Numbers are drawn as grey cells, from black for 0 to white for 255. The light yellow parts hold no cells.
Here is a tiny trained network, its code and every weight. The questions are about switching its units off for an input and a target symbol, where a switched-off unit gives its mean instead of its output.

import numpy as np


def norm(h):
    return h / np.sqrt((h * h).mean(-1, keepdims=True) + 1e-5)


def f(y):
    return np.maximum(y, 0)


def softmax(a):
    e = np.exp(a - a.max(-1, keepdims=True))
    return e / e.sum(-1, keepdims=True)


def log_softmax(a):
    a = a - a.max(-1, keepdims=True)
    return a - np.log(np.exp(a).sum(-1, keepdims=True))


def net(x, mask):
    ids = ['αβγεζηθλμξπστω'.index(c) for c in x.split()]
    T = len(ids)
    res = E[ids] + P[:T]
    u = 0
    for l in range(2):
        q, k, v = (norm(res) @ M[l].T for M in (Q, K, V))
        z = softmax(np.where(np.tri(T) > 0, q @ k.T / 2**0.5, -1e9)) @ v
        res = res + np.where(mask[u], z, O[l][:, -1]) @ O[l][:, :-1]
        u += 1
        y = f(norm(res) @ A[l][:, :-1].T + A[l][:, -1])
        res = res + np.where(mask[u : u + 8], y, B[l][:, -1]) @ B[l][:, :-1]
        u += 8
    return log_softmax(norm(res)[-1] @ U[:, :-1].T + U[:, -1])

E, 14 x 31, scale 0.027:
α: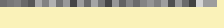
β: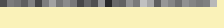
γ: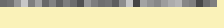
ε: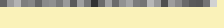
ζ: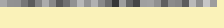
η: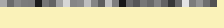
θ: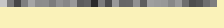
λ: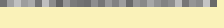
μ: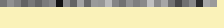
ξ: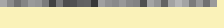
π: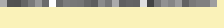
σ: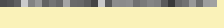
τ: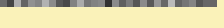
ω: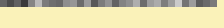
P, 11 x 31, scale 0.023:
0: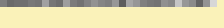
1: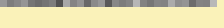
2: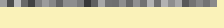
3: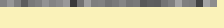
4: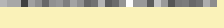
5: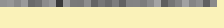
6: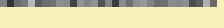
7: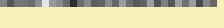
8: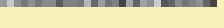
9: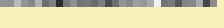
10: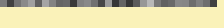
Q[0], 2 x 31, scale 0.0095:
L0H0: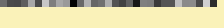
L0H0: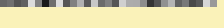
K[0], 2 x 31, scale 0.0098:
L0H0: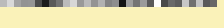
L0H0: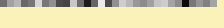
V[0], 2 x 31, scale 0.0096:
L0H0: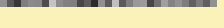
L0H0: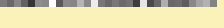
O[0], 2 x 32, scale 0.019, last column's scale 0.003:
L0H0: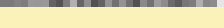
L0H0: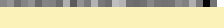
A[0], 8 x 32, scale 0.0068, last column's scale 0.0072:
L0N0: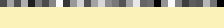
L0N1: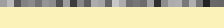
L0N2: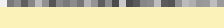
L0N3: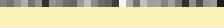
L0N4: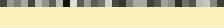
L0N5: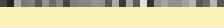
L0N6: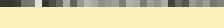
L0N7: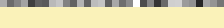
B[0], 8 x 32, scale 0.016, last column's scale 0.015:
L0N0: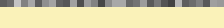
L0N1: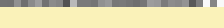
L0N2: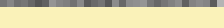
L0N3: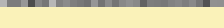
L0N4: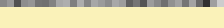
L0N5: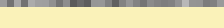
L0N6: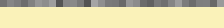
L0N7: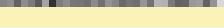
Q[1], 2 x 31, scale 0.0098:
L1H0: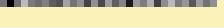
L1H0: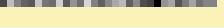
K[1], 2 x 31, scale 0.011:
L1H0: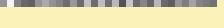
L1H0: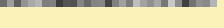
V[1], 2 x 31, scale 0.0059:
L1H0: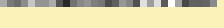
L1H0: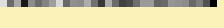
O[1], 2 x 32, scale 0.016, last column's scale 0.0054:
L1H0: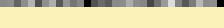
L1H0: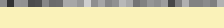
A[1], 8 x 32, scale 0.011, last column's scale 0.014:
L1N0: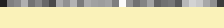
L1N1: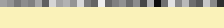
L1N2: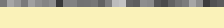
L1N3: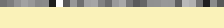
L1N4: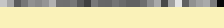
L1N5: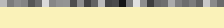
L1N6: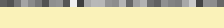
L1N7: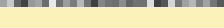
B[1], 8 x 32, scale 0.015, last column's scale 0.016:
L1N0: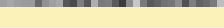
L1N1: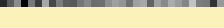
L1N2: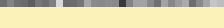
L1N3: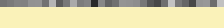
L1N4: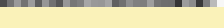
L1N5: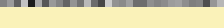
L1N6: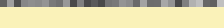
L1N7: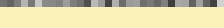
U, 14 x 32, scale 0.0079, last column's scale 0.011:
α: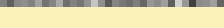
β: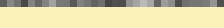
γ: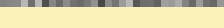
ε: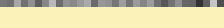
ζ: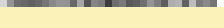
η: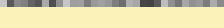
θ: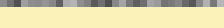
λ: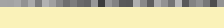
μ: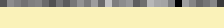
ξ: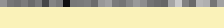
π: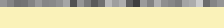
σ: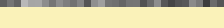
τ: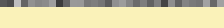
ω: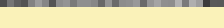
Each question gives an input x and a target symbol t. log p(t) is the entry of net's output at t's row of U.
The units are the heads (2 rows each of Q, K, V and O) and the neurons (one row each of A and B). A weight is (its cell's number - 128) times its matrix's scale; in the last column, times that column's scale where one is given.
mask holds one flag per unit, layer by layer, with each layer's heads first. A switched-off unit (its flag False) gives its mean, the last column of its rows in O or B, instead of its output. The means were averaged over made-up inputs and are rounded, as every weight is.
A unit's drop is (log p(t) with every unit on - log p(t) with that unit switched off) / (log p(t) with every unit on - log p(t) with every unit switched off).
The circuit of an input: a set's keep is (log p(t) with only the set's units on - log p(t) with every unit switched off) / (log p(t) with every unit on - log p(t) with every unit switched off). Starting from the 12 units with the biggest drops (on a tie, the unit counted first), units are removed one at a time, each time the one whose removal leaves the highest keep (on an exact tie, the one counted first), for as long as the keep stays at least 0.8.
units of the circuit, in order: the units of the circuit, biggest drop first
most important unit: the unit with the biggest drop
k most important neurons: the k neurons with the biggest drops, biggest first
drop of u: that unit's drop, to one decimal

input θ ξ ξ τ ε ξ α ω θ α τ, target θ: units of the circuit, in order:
(L0H0, L0N4)
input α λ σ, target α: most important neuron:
(L1N2)
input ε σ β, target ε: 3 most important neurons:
(L0N0, L0N4, L1N4)
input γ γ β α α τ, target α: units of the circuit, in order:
(L1N2, L0H0, L0N1)
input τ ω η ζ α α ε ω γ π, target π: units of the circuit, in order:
(L1N6, L1H0)
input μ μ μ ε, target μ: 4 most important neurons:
(L0N7, L0N1, L1N4, L0N4)
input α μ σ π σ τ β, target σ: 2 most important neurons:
(L0N4, L1N7)
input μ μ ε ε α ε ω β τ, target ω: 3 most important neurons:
(L0N4, L1N1, L0N7)
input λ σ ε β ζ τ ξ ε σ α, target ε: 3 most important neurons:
(L0N0, L0N4, L1N4)
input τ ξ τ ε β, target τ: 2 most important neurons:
(L0N1, L0N7)
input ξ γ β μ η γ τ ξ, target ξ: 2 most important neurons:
(L1N4, L1N0)
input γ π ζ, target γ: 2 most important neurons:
(L1N5, L1N7)
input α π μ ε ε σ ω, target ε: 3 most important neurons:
(L0N0, L1N4, L0N4)
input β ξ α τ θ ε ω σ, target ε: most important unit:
L0N0
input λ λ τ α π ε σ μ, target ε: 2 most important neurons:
(L0N0, L0N4)
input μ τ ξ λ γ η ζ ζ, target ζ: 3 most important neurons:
(L1N4, L0N2, L1N7)
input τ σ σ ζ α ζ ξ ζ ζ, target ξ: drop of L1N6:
0.0
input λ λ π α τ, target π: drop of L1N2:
0.1
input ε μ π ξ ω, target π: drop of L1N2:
0.1
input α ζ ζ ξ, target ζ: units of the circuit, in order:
(L0H0)
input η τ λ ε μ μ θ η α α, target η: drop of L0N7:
0.2
